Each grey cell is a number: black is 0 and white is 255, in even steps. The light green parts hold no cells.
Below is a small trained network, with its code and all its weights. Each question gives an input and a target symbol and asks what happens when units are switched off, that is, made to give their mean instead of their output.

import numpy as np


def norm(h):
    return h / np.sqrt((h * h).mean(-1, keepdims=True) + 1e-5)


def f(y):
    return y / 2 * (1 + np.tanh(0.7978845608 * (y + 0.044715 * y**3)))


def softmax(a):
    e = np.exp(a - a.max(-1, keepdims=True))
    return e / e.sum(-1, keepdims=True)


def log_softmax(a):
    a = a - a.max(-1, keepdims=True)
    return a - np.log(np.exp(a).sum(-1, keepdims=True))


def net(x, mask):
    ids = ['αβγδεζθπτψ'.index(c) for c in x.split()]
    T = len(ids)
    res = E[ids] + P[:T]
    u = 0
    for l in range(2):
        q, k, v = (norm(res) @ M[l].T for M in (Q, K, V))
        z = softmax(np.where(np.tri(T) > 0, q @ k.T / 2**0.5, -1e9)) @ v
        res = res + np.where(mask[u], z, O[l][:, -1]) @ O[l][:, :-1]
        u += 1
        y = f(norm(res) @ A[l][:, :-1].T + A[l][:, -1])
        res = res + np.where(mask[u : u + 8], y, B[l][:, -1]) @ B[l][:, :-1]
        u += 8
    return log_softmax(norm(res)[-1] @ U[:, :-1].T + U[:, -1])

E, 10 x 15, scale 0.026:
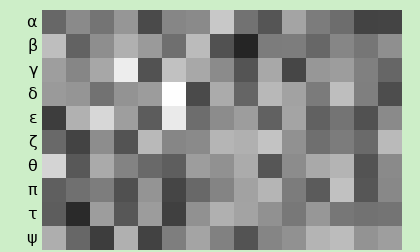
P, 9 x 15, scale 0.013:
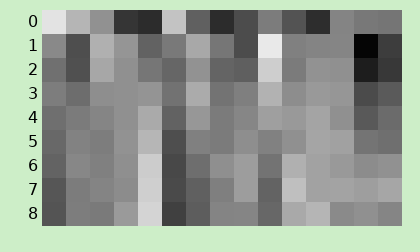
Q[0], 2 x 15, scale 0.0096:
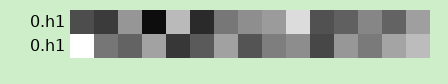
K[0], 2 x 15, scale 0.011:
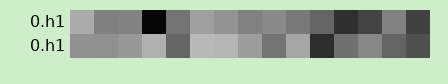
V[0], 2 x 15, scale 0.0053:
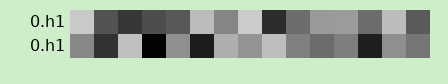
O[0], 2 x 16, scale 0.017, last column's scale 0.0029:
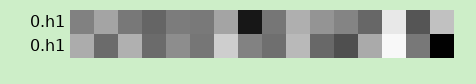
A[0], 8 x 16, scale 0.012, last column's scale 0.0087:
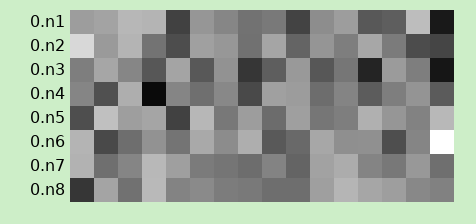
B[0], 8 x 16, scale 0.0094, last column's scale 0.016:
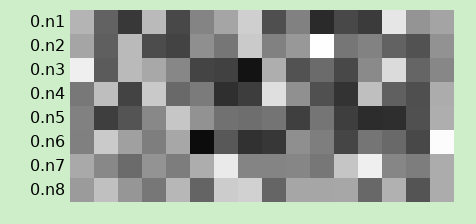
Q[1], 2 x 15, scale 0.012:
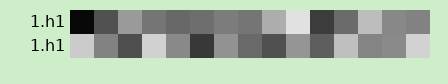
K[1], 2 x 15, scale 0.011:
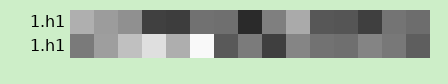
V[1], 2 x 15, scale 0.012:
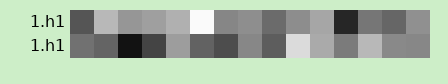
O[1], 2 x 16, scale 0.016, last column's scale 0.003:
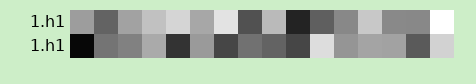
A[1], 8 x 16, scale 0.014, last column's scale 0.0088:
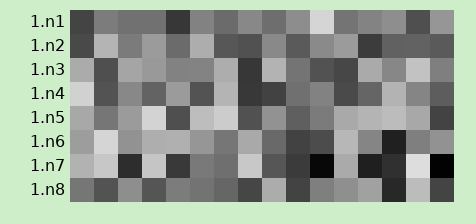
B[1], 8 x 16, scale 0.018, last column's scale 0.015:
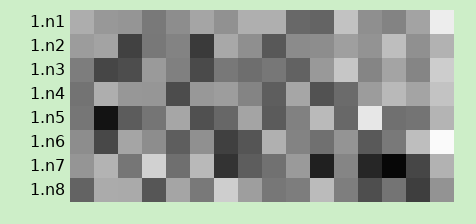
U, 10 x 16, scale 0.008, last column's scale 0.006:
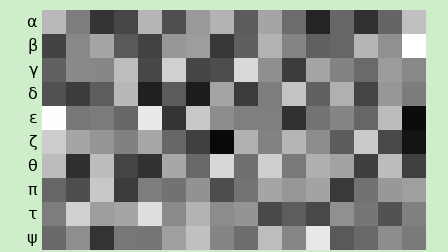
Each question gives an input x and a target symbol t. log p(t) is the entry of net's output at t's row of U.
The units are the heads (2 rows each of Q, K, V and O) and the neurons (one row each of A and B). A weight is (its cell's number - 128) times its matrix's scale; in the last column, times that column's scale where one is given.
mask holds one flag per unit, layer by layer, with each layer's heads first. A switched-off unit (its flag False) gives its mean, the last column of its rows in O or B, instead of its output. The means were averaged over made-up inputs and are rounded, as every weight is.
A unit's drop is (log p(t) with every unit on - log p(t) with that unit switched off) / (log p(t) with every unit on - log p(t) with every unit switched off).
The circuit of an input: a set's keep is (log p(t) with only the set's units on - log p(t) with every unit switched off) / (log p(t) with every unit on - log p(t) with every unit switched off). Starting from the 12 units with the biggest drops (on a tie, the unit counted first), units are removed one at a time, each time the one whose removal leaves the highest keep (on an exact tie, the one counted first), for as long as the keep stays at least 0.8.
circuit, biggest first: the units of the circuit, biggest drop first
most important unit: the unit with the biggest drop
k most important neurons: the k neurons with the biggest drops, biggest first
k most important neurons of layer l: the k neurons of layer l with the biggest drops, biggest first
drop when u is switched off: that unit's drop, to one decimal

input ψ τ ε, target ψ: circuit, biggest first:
[1.n2]
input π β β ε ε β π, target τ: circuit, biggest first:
[1.n6, 1.n3, 1.n5]
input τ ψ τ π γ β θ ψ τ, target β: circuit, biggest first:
[0.h1, 1.n4]
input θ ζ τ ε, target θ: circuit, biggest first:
[0.h1, 1.h1]
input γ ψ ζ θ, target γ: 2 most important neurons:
[0.n1, 1.n6]
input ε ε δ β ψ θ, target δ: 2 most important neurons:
[1.n5, 0.n7]
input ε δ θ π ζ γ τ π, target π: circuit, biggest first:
[0.h1, 1.n8, 1.n6, 0.n4]
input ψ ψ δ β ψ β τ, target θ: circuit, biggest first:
[1.h1, 0.h1, 0.n6]
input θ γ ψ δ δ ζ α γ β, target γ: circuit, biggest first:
[0.h1, 1.n6]
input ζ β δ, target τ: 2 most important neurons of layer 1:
[1.n6, 1.n3]
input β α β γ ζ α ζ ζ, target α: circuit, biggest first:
[1.n6, 1.n1]
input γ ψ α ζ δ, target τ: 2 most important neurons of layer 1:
[1.n6, 1.n1]
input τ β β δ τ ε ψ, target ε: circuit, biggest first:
[0.n6, 1.h1]
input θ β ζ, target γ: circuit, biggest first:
[0.n4]
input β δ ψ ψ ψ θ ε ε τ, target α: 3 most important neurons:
[1.n6, 0.n3, 1.n1]
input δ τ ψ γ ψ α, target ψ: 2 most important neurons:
[1.n2, 1.n1]
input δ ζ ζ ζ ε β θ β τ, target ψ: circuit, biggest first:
[0.h1, 0.n6, 1.n2]
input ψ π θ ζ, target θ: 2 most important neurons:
[1.n1, 1.n7]
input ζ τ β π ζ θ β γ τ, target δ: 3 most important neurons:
[0.n6, 1.n5, 0.n4]
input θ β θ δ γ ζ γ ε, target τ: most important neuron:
[0.n6]
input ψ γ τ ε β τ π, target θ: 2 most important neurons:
[0.n6, 1.n1]
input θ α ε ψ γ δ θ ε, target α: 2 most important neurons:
[0.n5, 1.n6]
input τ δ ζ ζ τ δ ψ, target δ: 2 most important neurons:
[1.n5, 1.n1]
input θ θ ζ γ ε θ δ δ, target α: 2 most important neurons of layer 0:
[0.n5, 0.n7]
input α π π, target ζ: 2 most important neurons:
[0.n4, 0.n3]
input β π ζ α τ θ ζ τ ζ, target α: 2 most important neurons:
[1.n6, 0.n3]
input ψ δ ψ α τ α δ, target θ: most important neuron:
[1.n1]
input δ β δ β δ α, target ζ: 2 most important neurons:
[1.n6, 1.n2]
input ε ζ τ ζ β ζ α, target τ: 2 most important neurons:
[1.n6, 1.n1]
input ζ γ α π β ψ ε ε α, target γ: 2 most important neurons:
[0.n6, 1.n6]
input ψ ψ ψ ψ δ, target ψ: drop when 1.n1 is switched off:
0.2
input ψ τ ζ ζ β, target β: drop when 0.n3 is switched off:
0.0
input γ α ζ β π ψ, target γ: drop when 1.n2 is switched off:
0.1
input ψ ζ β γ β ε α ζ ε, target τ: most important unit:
1.h1
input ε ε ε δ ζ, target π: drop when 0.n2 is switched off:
-0.1
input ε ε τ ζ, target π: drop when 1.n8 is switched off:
0.4
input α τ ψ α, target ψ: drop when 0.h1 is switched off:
0.3
